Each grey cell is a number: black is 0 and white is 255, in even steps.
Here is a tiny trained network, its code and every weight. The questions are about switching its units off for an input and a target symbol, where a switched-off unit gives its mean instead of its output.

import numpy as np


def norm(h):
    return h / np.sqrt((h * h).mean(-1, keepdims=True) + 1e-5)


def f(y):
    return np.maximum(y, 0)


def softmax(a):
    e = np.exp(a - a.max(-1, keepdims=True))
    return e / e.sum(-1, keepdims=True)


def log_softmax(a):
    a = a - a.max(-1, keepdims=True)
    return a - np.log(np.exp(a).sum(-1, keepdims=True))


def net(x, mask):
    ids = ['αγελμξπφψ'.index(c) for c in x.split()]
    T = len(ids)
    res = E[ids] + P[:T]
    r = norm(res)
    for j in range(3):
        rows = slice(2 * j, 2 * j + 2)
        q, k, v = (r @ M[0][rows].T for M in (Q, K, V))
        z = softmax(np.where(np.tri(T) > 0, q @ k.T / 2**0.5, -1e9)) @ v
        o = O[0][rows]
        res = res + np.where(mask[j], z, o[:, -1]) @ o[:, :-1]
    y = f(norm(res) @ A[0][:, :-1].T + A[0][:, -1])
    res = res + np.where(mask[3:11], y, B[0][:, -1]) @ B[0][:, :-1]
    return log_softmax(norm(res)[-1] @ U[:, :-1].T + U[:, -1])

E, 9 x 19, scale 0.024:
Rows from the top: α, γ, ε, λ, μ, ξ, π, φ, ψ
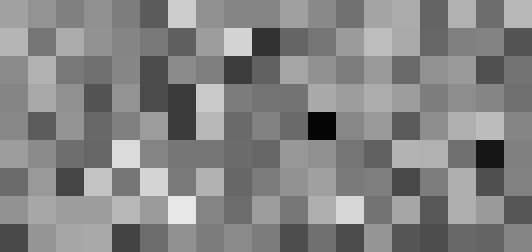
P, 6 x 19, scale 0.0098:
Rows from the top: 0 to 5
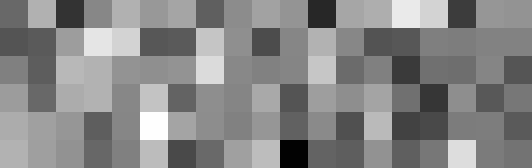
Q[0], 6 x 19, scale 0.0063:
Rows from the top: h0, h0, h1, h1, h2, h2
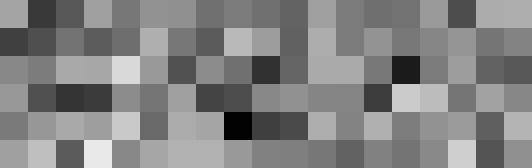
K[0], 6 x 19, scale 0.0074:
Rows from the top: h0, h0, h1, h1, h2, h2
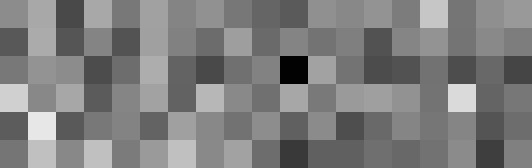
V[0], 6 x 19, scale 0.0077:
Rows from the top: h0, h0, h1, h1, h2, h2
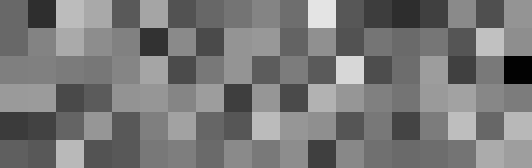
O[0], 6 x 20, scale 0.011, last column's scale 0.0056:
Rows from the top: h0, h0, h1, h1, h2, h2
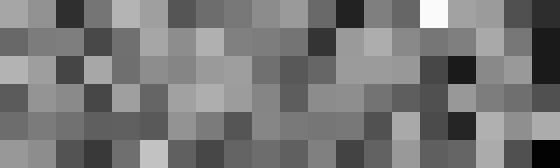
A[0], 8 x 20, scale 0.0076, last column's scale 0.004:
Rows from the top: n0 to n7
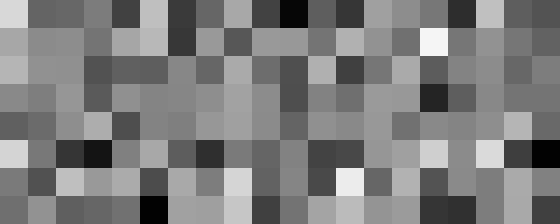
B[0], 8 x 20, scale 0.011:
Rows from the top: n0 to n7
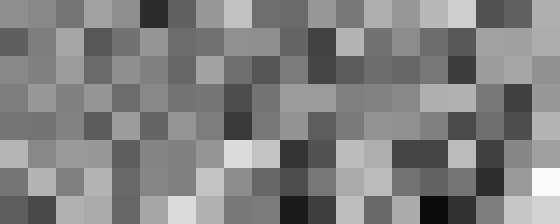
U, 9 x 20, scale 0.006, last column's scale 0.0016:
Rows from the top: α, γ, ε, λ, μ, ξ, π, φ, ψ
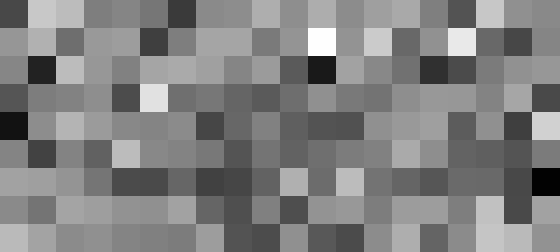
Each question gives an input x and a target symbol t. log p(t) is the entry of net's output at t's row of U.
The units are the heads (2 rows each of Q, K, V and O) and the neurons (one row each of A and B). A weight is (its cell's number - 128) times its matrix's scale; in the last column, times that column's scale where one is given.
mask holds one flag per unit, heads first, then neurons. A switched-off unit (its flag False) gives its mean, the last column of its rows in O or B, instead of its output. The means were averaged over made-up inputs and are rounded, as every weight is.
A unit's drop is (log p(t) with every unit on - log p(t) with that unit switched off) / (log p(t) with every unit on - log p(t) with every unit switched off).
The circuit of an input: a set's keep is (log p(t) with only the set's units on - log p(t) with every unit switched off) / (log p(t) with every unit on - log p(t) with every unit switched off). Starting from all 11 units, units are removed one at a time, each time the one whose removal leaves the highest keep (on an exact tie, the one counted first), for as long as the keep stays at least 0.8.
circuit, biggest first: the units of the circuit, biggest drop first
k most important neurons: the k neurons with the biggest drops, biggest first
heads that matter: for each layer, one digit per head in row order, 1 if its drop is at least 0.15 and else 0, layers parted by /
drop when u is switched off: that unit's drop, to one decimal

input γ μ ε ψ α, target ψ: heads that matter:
101
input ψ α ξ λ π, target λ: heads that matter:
000
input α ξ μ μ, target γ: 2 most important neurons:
[n0, n7]
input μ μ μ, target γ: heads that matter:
001
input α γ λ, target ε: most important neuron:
[n7]
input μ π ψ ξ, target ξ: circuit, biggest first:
[h0, n6]
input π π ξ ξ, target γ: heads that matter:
100
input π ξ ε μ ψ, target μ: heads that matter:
000
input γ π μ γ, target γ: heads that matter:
001
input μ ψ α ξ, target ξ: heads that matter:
101
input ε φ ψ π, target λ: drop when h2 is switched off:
0.1
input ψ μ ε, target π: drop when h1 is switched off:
0.4
